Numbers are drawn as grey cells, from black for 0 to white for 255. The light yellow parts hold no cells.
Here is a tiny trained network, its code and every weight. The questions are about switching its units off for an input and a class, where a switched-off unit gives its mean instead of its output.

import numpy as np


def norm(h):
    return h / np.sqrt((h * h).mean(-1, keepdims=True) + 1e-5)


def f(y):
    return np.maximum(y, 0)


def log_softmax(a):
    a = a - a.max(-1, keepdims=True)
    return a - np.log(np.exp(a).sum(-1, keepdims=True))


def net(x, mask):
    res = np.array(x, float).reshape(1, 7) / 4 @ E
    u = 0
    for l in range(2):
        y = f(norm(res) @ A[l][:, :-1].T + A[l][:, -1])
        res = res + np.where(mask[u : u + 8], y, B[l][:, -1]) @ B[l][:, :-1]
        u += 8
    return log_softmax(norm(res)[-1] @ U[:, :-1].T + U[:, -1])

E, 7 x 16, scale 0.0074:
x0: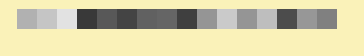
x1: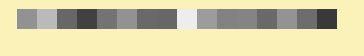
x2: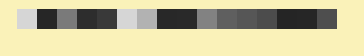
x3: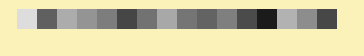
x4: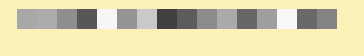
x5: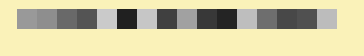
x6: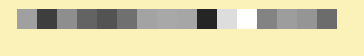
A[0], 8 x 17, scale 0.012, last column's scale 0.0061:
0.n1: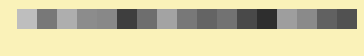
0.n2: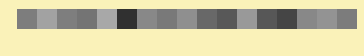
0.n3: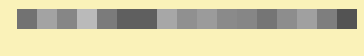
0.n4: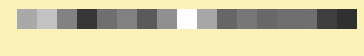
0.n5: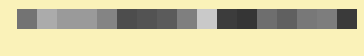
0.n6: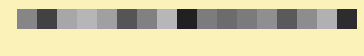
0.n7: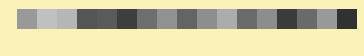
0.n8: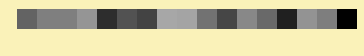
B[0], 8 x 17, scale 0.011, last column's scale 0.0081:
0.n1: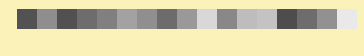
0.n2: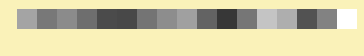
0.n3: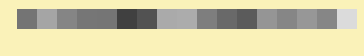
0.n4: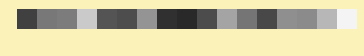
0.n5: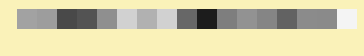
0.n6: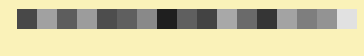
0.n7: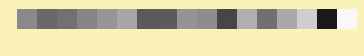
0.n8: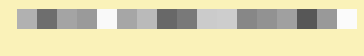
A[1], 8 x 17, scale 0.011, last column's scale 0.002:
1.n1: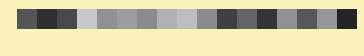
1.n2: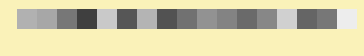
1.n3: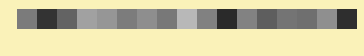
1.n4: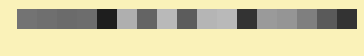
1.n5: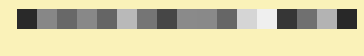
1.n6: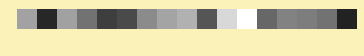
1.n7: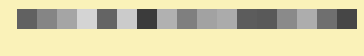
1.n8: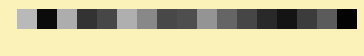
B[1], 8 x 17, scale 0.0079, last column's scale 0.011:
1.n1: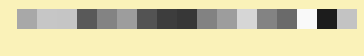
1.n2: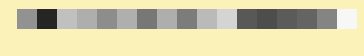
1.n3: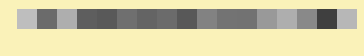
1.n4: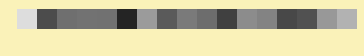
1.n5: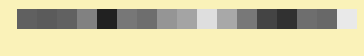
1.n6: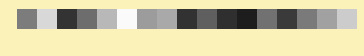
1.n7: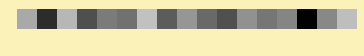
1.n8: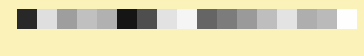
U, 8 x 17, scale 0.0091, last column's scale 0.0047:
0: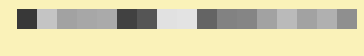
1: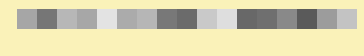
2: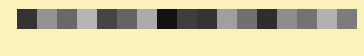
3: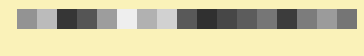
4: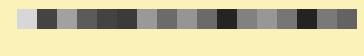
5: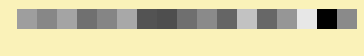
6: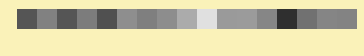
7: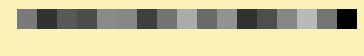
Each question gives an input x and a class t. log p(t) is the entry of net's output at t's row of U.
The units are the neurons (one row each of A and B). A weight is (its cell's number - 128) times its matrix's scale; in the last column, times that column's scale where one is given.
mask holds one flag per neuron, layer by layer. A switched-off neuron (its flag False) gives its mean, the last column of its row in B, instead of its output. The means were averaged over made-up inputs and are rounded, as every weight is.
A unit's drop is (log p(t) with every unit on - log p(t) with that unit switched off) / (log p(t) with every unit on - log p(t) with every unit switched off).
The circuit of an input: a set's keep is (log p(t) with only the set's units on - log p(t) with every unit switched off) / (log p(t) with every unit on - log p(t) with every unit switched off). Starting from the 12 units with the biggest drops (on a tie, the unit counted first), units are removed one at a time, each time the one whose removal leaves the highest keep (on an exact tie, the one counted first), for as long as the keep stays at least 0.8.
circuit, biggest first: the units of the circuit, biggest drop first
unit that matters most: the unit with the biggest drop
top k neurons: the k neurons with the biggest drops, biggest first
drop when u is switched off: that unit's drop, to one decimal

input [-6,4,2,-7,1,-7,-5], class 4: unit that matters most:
1.n4
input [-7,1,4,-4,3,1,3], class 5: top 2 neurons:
1.n1, 0.n8
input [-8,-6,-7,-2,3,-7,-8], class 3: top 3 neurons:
1.n8, 0.n5, 0.n7
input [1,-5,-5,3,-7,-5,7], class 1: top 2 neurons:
0.n8, 0.n5
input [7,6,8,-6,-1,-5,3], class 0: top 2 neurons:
1.n8, 0.n1
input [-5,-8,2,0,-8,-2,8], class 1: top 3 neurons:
0.n8, 0.n4, 0.n2
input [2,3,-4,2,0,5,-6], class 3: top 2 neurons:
0.n5, 1.n8
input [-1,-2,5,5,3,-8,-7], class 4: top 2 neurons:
1.n4, 0.n8
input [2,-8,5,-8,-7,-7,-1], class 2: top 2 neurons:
0.n6, 0.n1
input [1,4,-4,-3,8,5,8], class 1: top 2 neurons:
1.n2, 0.n5
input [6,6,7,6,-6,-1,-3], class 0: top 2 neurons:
1.n8, 0.n6
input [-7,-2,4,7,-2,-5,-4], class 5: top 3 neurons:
1.n1, 1.n3, 1.n2
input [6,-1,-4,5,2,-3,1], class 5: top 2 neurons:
0.n7, 1.n8
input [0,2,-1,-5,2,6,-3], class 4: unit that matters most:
0.n2
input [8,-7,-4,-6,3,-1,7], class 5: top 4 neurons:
0.n7, 0.n4, 0.n5, 1.n8
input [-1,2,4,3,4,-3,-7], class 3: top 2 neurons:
0.n5, 0.n8
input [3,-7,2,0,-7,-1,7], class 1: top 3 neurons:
0.n8, 0.n4, 0.n5
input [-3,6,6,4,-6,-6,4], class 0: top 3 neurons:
1.n8, 0.n6, 1.n2
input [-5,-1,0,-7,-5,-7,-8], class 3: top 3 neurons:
0.n5, 0.n1, 1.n2
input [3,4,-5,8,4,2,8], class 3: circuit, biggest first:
1.n6
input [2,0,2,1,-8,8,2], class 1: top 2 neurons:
0.n8, 1.n2
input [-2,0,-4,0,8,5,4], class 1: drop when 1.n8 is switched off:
0.3
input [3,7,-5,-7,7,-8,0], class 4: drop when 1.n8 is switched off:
0.3
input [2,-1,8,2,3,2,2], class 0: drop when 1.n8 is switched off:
0.9
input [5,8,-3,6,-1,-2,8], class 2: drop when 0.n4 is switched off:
1.5
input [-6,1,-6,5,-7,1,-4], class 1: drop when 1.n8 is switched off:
0.4
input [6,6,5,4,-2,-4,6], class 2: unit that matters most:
0.n4
